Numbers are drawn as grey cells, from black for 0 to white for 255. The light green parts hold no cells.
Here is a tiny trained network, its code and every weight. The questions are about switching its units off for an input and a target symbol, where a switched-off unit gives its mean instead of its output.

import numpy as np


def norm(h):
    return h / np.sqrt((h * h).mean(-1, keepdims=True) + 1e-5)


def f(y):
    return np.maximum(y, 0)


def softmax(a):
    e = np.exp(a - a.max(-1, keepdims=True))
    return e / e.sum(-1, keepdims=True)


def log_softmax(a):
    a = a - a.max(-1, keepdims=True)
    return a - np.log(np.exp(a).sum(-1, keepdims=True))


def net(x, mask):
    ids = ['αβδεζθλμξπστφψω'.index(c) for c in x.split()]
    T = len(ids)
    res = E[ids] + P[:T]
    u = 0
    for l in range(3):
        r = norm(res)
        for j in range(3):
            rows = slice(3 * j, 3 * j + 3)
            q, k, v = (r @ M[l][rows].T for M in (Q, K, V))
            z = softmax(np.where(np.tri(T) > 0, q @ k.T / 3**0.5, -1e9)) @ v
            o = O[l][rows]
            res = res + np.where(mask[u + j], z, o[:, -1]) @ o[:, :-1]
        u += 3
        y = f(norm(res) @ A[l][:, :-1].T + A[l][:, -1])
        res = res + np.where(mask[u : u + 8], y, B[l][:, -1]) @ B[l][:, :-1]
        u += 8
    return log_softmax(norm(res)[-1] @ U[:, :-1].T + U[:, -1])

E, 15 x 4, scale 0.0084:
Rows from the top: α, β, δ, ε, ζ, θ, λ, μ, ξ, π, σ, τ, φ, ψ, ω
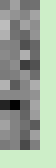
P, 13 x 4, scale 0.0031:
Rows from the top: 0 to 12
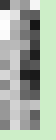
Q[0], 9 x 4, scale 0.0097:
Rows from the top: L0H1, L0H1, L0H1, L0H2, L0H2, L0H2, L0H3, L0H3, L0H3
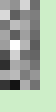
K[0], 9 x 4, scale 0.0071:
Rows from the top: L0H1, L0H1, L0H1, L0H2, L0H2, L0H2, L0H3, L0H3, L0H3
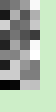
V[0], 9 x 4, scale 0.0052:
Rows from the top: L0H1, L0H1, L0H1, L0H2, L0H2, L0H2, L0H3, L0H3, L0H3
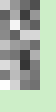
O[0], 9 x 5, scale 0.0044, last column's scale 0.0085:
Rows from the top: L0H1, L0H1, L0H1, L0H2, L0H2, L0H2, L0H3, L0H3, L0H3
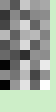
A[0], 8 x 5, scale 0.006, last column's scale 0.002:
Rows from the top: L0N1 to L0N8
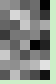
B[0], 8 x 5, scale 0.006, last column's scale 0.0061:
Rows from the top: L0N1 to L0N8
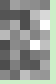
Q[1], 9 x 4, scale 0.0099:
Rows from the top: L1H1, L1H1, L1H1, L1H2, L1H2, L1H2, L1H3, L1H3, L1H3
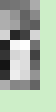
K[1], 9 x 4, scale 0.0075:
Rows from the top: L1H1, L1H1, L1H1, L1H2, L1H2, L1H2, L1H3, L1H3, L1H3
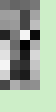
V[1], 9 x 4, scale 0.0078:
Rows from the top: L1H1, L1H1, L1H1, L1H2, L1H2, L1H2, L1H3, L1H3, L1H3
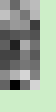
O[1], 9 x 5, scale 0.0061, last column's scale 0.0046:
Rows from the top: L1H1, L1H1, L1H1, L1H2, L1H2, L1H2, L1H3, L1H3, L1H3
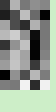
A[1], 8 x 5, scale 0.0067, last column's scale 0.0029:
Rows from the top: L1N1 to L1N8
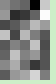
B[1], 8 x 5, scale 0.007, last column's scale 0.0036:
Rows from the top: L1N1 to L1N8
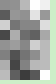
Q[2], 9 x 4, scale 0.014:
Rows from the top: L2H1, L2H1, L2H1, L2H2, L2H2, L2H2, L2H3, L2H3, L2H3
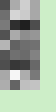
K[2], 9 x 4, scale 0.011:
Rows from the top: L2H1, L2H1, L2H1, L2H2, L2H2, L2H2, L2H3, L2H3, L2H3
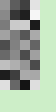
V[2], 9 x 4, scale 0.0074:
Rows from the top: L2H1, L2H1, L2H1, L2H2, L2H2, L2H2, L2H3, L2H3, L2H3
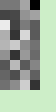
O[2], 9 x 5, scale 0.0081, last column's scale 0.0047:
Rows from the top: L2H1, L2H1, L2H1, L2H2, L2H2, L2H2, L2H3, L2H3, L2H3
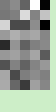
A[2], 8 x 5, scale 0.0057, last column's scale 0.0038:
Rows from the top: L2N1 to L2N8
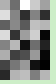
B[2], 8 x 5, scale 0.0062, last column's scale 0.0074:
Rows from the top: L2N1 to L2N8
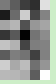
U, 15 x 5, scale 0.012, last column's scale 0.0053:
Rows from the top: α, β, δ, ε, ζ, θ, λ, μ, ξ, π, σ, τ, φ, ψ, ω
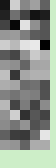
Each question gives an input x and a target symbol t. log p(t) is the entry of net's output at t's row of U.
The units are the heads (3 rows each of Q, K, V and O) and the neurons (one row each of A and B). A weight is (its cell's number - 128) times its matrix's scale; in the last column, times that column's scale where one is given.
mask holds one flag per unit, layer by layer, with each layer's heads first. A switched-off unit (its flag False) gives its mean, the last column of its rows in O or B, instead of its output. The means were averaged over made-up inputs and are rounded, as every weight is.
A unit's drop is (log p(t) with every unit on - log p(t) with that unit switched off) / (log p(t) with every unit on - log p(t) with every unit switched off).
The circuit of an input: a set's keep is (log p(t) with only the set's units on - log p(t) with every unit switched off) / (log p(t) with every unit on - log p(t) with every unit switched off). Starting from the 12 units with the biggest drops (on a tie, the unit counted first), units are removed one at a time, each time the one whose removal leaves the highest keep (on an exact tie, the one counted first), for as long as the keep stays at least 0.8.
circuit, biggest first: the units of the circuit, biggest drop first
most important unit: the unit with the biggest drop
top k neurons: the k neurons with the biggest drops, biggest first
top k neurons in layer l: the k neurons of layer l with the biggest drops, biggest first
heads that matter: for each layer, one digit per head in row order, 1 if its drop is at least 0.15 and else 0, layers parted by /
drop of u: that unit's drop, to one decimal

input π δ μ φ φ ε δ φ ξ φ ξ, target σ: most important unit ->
L0H3
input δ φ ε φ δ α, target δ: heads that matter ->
111 / 011 / 000
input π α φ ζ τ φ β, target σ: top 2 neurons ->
[L0N2 L1N8]
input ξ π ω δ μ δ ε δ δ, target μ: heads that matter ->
111 / 111 / 111
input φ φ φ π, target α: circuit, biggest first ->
[L2H1 L1H2 L1H3]
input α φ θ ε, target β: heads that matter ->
101 / 001 / 010
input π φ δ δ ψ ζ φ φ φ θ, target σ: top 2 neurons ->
[L0N2 L1N8]
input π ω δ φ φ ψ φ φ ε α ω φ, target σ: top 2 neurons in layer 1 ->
[L1N8 L1N3]
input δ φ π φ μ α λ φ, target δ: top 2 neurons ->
[L0N5 L0N2]
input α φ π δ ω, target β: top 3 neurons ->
[L0N3 L0N5 L1N1]
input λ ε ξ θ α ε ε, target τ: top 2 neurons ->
[L0N3 L0N2]
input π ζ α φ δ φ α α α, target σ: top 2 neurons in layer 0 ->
[L0N2 L0N7]
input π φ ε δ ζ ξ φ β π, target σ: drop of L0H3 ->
1.6
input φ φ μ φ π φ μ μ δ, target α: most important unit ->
L2H1
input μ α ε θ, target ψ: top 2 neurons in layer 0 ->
[L0N2 L0N6]
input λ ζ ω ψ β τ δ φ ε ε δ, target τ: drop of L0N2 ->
0.2
